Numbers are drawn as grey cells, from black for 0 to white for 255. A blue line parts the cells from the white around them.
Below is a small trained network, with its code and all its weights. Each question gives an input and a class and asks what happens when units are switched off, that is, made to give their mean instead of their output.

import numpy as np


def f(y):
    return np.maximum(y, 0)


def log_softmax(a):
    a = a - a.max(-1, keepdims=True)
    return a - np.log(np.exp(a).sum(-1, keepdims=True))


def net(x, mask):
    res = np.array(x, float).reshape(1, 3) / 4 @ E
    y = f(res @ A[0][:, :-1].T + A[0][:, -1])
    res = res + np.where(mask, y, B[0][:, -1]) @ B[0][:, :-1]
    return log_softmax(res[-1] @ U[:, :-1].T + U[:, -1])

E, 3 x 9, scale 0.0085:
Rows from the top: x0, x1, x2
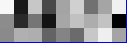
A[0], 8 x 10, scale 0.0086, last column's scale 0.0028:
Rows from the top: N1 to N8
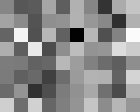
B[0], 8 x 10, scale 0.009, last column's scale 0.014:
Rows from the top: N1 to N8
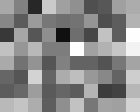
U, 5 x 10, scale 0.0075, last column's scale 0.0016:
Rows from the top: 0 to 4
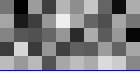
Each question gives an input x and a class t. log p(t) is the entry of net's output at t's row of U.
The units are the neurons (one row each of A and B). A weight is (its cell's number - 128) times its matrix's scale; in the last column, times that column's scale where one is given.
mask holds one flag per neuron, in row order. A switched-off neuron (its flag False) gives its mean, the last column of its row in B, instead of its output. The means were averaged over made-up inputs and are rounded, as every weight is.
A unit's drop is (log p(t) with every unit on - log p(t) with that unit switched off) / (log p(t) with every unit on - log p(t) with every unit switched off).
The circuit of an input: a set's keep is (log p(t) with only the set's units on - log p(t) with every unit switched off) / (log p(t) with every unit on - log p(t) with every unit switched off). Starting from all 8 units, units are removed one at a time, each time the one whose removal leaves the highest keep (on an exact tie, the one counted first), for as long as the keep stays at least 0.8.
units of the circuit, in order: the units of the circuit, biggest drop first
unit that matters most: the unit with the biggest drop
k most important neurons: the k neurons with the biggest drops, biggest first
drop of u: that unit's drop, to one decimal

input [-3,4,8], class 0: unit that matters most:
N4
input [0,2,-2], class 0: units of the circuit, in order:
N3, N4
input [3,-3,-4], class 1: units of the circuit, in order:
N3, N1
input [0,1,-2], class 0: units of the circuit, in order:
N3, N4
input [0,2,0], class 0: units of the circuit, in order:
N4, N3
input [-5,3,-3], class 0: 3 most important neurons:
N7, N2, N1
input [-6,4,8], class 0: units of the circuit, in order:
N6, N7
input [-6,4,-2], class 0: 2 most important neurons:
N7, N2
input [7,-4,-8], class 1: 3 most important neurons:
N1, N3, N6
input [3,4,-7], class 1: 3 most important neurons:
N1, N3, N7
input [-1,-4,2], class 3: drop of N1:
0.0
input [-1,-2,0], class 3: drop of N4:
0.1
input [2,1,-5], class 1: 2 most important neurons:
N3, N1
